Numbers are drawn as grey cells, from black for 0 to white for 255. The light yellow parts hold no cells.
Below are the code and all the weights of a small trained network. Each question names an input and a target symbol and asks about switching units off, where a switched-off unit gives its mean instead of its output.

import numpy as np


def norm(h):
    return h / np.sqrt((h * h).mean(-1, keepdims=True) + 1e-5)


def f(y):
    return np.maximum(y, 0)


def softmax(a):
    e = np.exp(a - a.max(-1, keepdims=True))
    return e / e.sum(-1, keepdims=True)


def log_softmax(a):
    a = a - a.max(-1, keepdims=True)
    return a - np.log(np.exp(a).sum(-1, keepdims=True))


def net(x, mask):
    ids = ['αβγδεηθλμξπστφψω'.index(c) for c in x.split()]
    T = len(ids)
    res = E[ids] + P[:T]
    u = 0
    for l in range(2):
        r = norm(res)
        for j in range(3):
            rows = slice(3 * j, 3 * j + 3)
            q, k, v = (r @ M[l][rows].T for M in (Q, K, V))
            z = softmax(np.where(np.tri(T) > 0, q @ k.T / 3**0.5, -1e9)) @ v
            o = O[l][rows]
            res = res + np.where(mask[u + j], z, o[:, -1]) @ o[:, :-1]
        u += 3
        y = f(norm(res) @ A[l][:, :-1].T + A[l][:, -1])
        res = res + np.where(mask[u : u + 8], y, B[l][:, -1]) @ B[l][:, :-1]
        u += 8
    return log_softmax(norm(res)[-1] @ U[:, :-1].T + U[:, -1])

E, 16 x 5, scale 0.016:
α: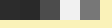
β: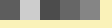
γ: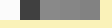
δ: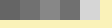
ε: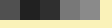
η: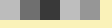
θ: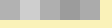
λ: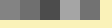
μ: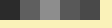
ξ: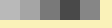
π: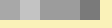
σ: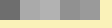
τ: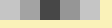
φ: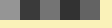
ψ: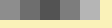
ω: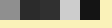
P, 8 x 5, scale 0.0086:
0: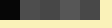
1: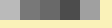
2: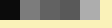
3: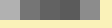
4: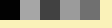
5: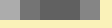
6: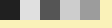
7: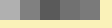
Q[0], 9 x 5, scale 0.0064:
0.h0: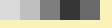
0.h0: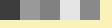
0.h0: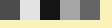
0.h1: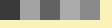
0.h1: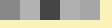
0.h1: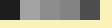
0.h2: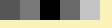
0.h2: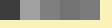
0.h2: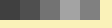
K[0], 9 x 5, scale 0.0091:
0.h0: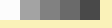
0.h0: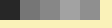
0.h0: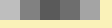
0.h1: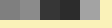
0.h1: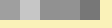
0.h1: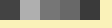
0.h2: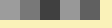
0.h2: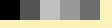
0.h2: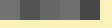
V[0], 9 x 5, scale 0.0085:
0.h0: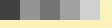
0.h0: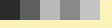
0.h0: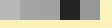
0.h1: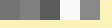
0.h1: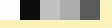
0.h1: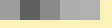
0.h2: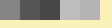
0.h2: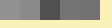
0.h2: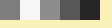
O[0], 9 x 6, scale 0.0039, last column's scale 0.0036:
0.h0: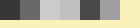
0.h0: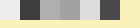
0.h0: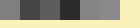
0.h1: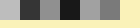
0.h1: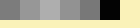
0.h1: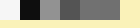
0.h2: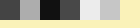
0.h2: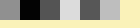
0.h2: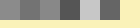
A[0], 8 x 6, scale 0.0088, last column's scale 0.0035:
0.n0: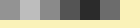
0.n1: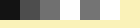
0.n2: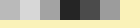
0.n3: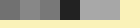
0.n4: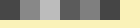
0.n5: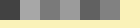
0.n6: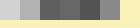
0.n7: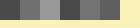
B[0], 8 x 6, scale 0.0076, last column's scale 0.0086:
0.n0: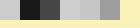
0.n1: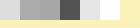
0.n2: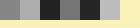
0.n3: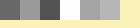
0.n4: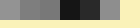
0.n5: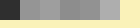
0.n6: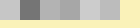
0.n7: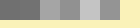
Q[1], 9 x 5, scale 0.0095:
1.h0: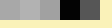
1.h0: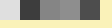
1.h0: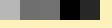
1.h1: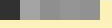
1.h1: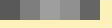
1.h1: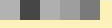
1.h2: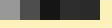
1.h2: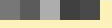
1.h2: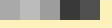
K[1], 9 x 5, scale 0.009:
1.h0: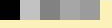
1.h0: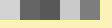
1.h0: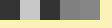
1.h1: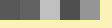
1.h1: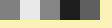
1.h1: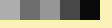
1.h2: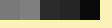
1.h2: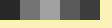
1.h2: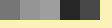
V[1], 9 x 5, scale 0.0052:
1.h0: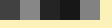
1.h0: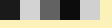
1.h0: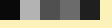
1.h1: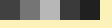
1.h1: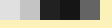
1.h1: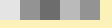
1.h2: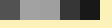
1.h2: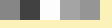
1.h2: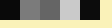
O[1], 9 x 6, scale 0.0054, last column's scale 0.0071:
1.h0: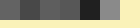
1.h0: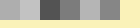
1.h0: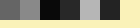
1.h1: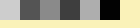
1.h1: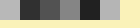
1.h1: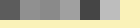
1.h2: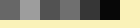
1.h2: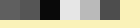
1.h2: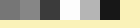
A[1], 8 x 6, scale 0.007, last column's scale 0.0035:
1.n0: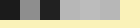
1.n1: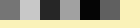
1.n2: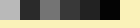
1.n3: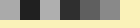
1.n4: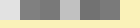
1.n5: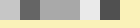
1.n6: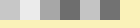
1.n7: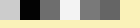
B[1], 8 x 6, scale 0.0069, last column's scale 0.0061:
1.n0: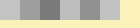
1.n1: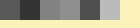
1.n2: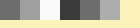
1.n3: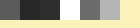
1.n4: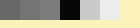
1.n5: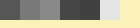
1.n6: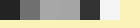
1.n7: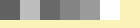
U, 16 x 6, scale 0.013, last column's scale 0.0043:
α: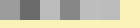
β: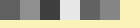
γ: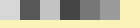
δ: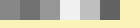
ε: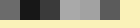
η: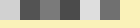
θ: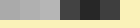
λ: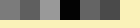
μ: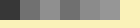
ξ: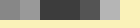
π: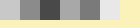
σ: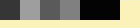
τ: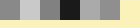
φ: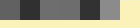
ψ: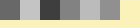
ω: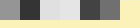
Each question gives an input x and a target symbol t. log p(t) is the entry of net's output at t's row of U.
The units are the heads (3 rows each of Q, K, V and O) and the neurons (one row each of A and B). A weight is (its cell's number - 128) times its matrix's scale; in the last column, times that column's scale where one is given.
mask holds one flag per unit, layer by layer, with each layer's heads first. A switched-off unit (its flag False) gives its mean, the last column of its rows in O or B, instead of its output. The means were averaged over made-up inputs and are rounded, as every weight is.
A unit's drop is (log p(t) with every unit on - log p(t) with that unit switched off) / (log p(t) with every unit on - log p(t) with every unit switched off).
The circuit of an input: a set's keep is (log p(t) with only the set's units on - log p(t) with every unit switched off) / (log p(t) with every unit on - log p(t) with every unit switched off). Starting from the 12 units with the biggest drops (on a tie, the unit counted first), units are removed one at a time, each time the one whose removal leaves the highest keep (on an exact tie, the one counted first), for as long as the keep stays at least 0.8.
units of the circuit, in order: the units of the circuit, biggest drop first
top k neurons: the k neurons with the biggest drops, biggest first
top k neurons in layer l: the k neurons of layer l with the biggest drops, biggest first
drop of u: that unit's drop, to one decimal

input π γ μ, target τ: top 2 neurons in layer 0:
0.n4, 0.n6
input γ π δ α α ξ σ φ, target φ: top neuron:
0.n1
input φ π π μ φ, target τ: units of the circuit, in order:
0.h1, 1.h0, 0.n1
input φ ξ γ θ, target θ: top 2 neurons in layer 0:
0.n2, 0.n6
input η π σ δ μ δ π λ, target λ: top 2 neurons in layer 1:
1.n4, 1.n5
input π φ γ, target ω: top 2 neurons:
1.n3, 0.n1
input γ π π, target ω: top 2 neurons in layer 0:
0.n3, 0.n0
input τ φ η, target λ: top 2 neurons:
0.n1, 0.n3
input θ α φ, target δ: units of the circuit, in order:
0.n3, 1.n0, 1.h2
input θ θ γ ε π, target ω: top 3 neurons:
0.n0, 1.n7, 0.n5
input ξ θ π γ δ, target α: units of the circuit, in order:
0.n1, 0.h0
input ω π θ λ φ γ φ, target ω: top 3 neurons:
0.n3, 1.n4, 1.n7
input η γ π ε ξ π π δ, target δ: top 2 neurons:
0.n3, 0.n1
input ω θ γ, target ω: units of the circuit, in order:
0.n1
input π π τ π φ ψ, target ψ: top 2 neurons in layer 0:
0.n3, 0.n1
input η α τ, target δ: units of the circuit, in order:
1.h0, 0.n1
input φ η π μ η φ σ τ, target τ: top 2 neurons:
1.n4, 0.n2
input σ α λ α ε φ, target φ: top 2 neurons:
1.n3, 0.n1
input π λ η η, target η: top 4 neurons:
1.n4, 1.n6, 0.n2, 0.n6
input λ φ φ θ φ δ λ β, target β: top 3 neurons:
0.n1, 0.n3, 1.n1
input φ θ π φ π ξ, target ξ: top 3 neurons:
0.n2, 0.n1, 1.n4
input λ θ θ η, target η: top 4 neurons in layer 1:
1.n4, 1.n6, 1.n7, 1.n3
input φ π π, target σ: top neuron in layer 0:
0.n2
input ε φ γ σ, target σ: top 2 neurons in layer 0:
0.n2, 0.n1
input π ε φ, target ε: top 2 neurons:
0.n4, 0.n6
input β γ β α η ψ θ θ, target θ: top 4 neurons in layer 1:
1.n4, 1.n6, 1.n3, 1.n0
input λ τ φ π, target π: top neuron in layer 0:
0.n2
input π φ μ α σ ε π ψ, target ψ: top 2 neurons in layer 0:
0.n1, 0.n3
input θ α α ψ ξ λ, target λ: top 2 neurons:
1.n4, 0.n3
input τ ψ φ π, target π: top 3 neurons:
0.n2, 0.n0, 0.n6
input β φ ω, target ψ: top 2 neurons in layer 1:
1.n7, 1.n6
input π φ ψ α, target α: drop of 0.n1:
0.8
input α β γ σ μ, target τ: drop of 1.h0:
0.2
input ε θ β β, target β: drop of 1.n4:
0.1
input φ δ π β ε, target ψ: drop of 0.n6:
0.4
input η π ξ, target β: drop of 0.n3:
0.6
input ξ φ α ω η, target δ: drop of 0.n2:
0.2
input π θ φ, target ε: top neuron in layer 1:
1.n6
